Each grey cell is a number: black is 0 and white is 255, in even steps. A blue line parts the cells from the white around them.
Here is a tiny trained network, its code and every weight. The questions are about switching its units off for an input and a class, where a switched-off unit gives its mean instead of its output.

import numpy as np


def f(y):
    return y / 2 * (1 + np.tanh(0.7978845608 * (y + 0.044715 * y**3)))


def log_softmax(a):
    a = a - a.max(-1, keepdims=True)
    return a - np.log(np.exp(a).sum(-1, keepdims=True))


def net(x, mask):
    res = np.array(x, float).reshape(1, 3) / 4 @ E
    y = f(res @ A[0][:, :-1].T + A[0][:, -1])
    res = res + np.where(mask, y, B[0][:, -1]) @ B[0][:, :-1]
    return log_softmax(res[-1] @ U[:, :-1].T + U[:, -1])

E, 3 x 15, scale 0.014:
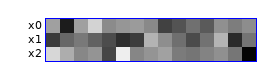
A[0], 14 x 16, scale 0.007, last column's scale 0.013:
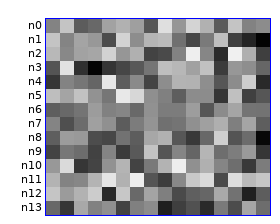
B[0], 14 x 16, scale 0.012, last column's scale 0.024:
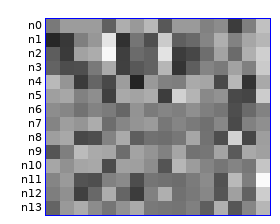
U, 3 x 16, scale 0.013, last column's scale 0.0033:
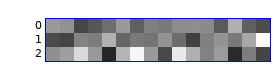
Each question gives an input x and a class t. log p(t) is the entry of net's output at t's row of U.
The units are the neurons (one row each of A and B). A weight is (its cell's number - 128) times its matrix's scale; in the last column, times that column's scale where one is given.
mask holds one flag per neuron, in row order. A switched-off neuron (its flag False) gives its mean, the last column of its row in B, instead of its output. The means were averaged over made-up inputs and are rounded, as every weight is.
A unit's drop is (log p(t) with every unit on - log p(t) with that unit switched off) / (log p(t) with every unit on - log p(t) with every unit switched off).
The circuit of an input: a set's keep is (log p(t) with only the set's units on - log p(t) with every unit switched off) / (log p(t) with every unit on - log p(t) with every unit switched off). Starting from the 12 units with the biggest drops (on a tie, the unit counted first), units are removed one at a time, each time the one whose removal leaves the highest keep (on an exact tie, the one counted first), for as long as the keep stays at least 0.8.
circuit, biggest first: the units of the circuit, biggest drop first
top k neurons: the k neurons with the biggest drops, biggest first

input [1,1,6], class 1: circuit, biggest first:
(n1)
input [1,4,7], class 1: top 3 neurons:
(n1; n11; n4)
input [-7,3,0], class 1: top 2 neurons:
(n3; n11)
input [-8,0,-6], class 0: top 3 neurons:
(n4; n2; n1)
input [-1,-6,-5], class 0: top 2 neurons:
(n4; n11)
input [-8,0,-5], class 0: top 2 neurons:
(n4; n2)
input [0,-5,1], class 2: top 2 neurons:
(n3; n12)
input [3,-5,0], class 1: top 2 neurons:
(n2; n4)
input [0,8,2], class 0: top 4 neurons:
(n8; n2; n3; n1)
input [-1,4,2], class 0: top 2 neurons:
(n2; n1)
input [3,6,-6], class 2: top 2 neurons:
(n2; n3)
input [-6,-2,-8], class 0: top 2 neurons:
(n4; n1)
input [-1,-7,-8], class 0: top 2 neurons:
(n4; n11)
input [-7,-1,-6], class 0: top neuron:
(n4)
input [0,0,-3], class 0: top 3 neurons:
(n2; n1; n5)
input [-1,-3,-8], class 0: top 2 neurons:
(n4; n1)
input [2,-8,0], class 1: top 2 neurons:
(n2; n4)
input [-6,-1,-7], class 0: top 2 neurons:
(n4; n2)
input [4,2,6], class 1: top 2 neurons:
(n1; n11)
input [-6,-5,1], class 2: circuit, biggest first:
(n0)
